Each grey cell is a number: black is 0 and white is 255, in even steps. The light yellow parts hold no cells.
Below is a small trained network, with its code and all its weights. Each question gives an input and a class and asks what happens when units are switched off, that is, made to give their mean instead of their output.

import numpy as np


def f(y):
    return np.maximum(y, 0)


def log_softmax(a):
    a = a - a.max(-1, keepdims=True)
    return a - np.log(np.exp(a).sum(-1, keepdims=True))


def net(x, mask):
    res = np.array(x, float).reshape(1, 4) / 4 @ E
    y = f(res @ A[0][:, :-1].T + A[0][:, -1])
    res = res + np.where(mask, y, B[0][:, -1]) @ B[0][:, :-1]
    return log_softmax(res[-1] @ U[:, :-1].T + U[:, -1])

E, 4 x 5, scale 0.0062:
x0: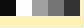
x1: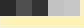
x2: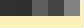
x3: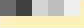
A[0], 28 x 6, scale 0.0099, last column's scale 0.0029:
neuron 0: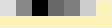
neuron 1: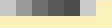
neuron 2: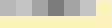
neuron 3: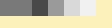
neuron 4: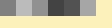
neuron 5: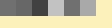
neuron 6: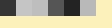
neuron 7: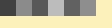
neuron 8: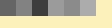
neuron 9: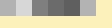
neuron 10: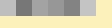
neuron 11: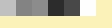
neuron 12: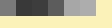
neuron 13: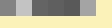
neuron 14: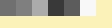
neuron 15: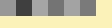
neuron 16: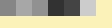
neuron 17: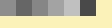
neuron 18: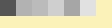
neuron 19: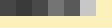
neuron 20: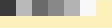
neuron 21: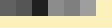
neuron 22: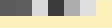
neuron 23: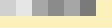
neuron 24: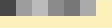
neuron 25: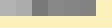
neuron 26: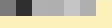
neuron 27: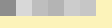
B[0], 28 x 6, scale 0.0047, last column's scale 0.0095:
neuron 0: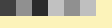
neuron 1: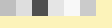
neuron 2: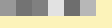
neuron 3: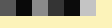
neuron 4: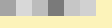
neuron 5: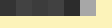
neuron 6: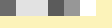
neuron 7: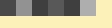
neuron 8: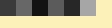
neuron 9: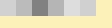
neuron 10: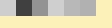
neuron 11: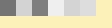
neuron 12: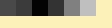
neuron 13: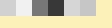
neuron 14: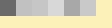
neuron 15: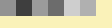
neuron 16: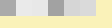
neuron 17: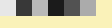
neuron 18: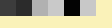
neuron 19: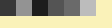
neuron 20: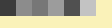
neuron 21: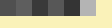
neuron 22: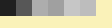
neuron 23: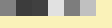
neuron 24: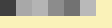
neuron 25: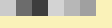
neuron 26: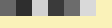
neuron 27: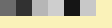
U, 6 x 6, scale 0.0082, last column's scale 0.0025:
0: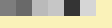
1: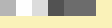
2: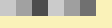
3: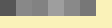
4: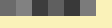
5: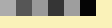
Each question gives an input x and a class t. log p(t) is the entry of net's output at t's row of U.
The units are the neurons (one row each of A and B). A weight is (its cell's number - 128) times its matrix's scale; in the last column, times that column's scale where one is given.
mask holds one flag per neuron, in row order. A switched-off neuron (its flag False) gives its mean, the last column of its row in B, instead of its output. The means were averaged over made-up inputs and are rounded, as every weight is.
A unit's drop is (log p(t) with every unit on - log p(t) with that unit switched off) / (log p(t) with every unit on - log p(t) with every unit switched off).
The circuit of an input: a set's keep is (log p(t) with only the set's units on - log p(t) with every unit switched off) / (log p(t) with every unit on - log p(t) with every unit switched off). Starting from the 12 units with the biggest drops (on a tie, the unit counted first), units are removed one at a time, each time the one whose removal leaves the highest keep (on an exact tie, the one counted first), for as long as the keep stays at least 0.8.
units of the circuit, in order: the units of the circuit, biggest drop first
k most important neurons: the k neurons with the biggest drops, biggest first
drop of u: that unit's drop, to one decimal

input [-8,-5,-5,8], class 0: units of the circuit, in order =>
(neuron 27; neuron 13)
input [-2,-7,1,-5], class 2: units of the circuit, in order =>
(neuron 1; neuron 11)
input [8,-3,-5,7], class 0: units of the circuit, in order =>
(neuron 18)
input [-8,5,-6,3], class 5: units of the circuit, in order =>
(neuron 17; neuron 26)
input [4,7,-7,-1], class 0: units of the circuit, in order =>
(neuron 18; neuron 27)
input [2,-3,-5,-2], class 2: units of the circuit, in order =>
(neuron 23; neuron 1; neuron 9)
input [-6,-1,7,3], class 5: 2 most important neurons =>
(neuron 15; neuron 26)
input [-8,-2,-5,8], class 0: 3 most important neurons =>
(neuron 27; neuron 13; neuron 2)
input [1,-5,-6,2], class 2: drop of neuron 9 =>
0.1
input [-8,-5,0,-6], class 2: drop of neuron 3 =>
0.0
